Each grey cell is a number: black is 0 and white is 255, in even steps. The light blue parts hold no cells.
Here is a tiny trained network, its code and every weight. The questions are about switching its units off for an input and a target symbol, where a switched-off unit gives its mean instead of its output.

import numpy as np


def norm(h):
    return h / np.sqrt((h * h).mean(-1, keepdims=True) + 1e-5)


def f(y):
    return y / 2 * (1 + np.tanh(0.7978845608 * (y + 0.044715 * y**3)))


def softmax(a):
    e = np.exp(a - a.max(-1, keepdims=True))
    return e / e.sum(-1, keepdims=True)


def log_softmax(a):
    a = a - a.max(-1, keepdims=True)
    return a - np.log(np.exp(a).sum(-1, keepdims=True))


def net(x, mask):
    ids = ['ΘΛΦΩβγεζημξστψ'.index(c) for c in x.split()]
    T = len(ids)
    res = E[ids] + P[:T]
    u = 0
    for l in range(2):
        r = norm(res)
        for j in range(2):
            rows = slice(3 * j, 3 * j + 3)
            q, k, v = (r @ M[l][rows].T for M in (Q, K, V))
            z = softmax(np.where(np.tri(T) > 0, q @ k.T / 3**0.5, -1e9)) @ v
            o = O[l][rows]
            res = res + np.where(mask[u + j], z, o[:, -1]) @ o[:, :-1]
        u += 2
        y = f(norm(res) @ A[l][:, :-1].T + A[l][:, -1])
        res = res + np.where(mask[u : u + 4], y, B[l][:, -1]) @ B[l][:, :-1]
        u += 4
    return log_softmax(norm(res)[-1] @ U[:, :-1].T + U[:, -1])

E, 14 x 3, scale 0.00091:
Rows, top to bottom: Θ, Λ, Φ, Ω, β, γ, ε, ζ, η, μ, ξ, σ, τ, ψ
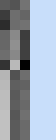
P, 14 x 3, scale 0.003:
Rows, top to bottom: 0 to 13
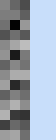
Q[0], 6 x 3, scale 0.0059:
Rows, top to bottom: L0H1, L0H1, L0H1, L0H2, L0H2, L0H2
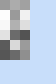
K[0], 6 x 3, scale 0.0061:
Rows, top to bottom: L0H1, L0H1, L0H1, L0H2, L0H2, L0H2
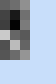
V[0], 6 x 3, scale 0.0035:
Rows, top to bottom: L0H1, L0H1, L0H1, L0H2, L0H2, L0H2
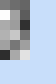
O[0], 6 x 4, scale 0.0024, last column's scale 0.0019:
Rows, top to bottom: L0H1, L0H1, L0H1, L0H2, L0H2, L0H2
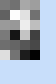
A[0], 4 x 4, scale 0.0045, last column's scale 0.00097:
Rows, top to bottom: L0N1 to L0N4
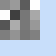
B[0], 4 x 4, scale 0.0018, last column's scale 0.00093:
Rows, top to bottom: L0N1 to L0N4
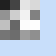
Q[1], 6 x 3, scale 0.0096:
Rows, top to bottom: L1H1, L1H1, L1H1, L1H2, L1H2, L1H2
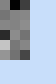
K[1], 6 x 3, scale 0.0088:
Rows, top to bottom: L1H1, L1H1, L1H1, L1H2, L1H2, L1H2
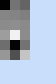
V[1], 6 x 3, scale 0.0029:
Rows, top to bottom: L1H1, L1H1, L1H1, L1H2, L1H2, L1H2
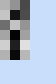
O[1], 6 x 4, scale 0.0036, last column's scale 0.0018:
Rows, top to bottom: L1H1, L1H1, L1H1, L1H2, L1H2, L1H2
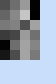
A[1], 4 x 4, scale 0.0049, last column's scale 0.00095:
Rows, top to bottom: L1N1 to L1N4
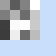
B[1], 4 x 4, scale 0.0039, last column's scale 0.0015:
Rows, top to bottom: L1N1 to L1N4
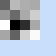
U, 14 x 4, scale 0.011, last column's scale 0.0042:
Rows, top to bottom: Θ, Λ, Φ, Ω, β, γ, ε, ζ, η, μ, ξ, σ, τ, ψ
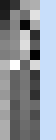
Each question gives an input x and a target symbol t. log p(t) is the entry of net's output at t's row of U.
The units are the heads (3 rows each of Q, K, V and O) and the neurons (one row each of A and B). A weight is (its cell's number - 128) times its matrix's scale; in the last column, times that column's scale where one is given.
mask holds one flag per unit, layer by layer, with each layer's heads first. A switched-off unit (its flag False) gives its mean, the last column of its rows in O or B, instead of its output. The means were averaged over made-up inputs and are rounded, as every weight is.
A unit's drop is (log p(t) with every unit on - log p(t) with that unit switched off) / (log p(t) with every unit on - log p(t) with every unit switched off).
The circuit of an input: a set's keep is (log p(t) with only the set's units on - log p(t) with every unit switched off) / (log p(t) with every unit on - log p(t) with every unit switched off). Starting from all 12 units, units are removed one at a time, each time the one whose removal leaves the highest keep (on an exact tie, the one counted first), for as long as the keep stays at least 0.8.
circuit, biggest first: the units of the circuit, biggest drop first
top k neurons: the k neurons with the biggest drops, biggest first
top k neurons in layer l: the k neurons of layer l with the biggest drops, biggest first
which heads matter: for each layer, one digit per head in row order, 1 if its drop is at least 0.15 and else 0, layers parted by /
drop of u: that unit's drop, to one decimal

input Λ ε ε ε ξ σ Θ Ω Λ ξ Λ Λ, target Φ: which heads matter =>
11 / 00
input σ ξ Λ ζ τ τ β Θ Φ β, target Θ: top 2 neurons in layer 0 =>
(L0N2; L0N1)
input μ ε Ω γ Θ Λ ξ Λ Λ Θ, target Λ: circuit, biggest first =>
(L0H1; L1N3)
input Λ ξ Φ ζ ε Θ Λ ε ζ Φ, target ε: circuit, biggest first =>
(L1H2)
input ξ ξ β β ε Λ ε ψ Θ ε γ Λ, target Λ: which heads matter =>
00 / 01
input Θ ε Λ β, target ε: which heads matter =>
00 / 01
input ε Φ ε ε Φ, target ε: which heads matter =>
11 / 01
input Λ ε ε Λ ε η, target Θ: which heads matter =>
00 / 01
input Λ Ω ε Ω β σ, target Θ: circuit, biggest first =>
(L1H2; L1N3)
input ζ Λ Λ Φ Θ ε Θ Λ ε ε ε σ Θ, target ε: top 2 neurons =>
(L1N3; L0N3)
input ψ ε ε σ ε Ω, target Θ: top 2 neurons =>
(L1N3; L0N2)
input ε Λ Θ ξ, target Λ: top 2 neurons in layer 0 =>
(L0N3; L0N2)
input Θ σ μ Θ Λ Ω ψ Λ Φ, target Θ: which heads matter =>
00 / 11
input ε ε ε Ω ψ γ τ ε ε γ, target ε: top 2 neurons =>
(L0N2; L1N3)
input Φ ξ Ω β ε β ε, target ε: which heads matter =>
01 / 01
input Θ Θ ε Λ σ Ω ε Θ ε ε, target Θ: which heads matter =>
11 / 10
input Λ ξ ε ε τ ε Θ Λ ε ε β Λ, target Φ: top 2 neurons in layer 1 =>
(L1N4; L1N3)
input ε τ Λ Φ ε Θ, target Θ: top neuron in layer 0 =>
(L0N2)
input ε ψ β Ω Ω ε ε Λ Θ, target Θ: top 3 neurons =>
(L0N2; L1N3; L1N1)
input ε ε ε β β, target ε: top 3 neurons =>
(L1N3; L1N4; L0N2)
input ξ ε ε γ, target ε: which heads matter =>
00 / 11
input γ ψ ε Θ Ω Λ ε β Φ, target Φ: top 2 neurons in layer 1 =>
(L1N4; L1N2)
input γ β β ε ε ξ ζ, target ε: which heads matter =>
00 / 01
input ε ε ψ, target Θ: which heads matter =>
00 / 00
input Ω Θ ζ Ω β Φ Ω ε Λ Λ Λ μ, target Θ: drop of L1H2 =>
1.6
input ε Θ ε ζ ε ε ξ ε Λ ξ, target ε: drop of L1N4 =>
0.1
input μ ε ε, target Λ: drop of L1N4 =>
0.4
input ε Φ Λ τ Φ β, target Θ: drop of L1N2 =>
-0.1
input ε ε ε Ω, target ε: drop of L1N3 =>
0.2
